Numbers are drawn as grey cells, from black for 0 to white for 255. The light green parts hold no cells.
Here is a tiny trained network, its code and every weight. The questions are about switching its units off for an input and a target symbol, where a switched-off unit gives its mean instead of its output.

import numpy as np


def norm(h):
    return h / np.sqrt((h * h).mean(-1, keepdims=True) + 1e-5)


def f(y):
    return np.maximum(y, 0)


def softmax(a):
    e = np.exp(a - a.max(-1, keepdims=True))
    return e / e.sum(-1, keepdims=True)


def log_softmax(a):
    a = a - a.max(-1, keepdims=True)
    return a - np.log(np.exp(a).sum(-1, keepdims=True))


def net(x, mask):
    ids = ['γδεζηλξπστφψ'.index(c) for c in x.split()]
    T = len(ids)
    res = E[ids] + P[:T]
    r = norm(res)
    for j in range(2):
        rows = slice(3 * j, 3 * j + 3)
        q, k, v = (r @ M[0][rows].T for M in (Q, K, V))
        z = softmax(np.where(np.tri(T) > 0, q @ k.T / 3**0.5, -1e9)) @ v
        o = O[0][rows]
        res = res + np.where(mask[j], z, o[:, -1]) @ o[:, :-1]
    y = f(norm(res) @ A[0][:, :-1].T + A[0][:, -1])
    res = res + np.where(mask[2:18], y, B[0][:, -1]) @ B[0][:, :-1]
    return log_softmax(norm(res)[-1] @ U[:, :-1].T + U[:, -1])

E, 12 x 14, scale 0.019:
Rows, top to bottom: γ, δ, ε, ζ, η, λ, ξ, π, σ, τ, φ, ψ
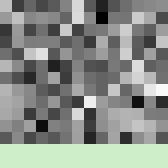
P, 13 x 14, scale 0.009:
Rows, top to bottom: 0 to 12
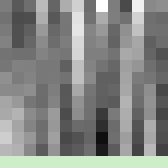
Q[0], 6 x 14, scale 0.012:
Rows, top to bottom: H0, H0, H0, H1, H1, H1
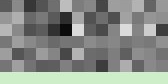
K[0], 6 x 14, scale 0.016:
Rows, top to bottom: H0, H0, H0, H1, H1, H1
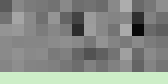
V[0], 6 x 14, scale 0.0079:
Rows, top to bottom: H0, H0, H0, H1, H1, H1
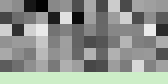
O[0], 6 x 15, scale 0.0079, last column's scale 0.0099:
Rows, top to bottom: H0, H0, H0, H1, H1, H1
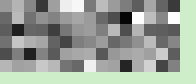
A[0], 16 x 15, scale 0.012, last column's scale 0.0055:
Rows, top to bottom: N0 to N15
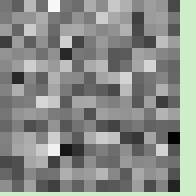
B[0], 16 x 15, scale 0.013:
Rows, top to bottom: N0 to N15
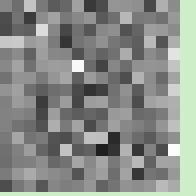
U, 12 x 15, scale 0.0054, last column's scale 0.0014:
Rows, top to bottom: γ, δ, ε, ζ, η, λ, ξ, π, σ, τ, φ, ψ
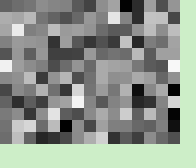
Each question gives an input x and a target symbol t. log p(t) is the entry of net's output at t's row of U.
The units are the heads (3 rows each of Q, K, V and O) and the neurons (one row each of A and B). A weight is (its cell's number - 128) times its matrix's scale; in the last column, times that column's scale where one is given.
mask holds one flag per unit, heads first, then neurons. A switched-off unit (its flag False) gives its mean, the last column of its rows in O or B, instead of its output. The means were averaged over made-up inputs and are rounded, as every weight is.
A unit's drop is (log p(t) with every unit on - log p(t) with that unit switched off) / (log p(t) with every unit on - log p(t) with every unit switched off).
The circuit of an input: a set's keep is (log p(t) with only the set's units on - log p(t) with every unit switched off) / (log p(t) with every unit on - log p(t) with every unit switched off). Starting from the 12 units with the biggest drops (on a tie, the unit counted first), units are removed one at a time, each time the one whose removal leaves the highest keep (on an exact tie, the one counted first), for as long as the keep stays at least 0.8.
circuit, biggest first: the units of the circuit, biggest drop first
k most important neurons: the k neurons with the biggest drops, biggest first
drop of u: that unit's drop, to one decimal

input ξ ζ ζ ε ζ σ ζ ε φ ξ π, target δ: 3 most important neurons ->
N12, N7, N5
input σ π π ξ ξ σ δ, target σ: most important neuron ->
N3
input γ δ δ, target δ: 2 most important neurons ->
N8, N12
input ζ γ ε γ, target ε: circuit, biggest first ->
H0, N12
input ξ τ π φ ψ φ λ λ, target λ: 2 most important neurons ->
N12, N7
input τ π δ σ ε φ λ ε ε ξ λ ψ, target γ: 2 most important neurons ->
N12, N5
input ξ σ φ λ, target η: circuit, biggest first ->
N12, N5, N7
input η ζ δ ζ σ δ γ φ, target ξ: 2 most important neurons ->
N12, N6
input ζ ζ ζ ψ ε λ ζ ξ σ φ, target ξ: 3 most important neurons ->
N6, N12, N5
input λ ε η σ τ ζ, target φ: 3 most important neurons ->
N12, N3, N4
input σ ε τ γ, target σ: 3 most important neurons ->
N3, N12, N7
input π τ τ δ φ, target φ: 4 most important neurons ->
N0, N12, N6, N2
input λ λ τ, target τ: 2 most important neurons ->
N12, N1
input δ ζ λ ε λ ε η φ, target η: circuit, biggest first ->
H0
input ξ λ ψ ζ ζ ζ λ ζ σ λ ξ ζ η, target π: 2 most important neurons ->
N2, N12
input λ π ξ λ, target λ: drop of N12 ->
0.5
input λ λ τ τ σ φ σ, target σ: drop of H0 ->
0.5
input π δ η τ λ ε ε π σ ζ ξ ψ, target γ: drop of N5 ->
0.2
